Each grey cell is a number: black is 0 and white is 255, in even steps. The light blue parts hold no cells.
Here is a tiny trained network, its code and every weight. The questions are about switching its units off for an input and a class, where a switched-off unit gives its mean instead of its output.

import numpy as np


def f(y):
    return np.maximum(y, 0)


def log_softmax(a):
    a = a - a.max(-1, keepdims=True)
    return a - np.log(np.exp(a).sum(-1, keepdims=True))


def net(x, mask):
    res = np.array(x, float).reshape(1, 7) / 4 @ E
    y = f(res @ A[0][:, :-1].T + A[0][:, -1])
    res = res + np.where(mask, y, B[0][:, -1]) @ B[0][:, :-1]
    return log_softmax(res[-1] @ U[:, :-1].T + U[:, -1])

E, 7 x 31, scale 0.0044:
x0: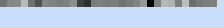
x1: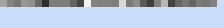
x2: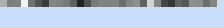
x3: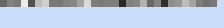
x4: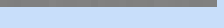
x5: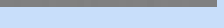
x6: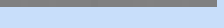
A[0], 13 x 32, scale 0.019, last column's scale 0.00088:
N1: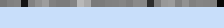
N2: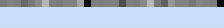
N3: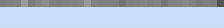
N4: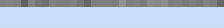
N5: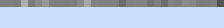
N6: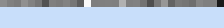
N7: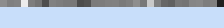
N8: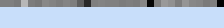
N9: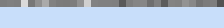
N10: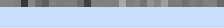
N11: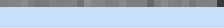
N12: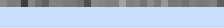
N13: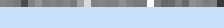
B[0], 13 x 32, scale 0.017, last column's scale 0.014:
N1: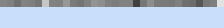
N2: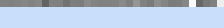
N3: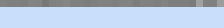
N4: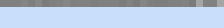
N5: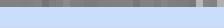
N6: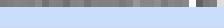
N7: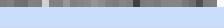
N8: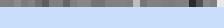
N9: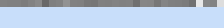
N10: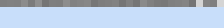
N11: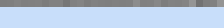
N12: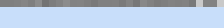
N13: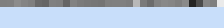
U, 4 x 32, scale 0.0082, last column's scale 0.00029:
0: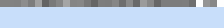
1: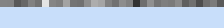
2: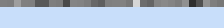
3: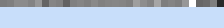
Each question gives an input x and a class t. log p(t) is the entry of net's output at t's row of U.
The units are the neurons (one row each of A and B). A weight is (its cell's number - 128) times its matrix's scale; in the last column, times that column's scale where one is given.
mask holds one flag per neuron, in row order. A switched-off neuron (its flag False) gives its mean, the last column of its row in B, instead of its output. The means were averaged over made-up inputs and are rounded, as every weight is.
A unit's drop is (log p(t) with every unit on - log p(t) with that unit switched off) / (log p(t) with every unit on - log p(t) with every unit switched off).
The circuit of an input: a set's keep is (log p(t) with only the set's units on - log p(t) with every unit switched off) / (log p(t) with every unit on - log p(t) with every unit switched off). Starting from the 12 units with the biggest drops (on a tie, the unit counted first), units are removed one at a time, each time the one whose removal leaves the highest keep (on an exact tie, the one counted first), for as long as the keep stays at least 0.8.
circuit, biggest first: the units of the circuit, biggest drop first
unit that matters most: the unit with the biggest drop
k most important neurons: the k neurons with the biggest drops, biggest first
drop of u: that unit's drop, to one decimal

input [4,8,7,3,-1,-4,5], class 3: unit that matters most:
N6
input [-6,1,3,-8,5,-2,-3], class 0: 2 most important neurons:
N10, N12
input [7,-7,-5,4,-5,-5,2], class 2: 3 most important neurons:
N8, N6, N7
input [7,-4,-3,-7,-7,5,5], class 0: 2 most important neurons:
N10, N13
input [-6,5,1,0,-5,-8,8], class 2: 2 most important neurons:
N13, N2
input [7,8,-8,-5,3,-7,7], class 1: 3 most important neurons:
N1, N2, N13
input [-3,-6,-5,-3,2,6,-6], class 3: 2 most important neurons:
N2, N7
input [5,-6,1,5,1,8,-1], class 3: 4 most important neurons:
N2, N13, N10, N12
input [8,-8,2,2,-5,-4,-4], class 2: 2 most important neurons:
N8, N6
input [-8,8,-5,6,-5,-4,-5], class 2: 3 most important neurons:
N13, N2, N7
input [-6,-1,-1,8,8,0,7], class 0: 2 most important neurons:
N9, N8
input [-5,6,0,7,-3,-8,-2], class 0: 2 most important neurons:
N9, N2
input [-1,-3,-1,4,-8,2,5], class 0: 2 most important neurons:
N6, N9
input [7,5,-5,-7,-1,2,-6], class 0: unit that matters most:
N10
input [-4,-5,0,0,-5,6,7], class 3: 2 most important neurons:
N2, N8
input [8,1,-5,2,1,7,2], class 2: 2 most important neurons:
N8, N7
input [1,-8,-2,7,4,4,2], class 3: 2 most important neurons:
N2, N10
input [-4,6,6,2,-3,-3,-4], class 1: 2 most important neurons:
N7, N2
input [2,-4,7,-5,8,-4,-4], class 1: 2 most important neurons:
N7, N9
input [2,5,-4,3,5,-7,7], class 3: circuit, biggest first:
N6
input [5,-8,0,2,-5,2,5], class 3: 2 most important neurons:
N2, N13
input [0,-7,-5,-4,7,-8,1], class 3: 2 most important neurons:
N2, N7
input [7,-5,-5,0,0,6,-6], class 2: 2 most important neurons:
N8, N7
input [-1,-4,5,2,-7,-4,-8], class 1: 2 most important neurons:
N7, N6
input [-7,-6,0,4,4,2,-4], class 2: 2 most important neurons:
N13, N6
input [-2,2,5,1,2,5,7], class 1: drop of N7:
0.4
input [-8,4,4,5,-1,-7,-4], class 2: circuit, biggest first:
N13
